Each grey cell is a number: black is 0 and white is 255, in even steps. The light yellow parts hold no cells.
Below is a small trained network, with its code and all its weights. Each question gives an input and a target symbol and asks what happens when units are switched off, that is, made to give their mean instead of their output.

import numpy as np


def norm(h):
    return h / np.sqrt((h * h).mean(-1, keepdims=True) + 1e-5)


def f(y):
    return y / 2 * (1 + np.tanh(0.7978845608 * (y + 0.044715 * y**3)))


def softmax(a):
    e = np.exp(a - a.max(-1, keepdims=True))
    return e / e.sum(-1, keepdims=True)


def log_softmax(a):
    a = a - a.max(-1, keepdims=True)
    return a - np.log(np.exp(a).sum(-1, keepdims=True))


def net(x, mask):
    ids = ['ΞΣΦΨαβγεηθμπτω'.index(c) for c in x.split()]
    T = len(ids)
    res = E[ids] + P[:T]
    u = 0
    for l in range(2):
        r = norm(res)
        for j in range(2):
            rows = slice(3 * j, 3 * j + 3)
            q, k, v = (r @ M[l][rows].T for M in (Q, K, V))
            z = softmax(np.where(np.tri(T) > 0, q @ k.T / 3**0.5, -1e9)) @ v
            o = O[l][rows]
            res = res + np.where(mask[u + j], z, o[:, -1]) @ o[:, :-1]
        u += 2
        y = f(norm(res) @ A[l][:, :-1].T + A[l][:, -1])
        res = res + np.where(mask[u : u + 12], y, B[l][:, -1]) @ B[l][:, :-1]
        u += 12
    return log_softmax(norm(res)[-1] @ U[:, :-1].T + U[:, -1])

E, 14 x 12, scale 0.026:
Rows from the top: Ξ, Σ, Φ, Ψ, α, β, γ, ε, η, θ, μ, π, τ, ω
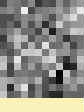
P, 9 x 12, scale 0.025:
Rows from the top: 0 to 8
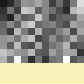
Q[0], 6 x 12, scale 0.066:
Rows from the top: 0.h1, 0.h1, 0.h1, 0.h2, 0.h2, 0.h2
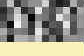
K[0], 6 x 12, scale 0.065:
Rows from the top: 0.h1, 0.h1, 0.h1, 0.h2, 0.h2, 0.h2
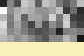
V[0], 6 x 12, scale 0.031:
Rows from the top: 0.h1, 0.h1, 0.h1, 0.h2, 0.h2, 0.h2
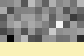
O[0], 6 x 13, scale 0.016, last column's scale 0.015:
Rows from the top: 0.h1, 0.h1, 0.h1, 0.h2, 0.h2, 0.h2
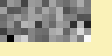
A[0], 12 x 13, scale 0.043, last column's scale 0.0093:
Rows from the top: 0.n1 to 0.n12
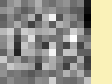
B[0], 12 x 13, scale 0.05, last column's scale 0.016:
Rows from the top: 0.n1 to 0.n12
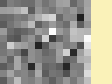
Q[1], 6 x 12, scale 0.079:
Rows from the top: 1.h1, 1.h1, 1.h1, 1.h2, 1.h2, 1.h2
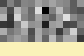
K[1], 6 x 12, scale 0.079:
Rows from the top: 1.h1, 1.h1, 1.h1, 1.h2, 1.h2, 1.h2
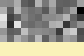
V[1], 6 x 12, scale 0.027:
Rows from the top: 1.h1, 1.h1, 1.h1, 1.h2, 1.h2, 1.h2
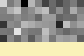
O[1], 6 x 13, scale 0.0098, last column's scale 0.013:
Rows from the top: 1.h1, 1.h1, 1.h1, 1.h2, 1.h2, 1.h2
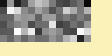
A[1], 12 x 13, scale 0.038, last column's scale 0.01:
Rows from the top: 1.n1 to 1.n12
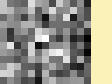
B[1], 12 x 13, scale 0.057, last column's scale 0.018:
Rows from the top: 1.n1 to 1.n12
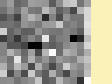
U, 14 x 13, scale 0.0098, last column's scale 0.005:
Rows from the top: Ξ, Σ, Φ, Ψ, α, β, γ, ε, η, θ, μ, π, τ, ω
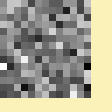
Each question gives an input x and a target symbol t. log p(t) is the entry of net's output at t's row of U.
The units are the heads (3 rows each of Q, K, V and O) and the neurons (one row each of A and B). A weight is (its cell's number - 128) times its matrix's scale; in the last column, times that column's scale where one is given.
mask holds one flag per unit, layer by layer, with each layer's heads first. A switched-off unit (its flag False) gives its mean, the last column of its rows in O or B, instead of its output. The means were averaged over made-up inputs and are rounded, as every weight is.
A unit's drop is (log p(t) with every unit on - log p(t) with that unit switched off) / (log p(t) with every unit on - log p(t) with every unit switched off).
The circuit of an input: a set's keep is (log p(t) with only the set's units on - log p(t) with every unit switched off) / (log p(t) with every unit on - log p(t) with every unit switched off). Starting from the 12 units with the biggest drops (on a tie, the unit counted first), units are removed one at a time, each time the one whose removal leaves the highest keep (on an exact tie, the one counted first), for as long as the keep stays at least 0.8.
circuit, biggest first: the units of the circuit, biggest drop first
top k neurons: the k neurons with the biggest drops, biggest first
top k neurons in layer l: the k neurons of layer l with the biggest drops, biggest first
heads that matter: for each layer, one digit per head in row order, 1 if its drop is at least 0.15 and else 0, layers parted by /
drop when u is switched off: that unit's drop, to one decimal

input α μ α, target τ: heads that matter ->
01 / 00
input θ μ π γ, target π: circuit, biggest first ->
0.n3, 1.n6
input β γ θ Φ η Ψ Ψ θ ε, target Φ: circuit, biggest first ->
0.h1, 1.n1, 1.h2
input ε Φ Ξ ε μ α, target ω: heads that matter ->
00 / 00
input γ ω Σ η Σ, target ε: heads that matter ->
10 / 00
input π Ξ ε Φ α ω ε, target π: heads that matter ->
01 / 10
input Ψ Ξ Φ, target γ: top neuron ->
0.n6
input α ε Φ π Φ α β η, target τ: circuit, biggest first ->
0.n10, 0.n5
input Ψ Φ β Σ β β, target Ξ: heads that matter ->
00 / 00
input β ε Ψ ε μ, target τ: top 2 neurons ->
0.n7, 0.n8
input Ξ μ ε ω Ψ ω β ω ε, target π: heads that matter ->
01 / 00
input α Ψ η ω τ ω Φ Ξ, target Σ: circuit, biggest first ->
0.n7, 1.n11
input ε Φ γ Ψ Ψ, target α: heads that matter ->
10 / 00
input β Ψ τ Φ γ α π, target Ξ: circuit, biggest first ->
0.h2, 0.n2
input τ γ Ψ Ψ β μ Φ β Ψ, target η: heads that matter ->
10 / 00
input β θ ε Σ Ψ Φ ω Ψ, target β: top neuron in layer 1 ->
1.n7
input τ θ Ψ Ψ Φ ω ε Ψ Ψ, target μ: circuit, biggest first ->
0.n6, 1.n3
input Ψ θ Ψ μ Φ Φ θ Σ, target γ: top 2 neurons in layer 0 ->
0.n5, 0.n10
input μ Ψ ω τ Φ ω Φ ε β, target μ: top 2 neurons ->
0.n6, 1.n3
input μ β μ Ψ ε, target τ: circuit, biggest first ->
0.h2
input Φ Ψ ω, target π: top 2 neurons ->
1.n6, 0.n7
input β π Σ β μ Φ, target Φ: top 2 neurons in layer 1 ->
1.n9, 1.n12
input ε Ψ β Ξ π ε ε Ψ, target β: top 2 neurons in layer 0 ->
0.n7, 0.n6
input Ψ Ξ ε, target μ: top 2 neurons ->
0.n6, 1.n3
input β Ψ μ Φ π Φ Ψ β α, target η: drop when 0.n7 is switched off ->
-0.1
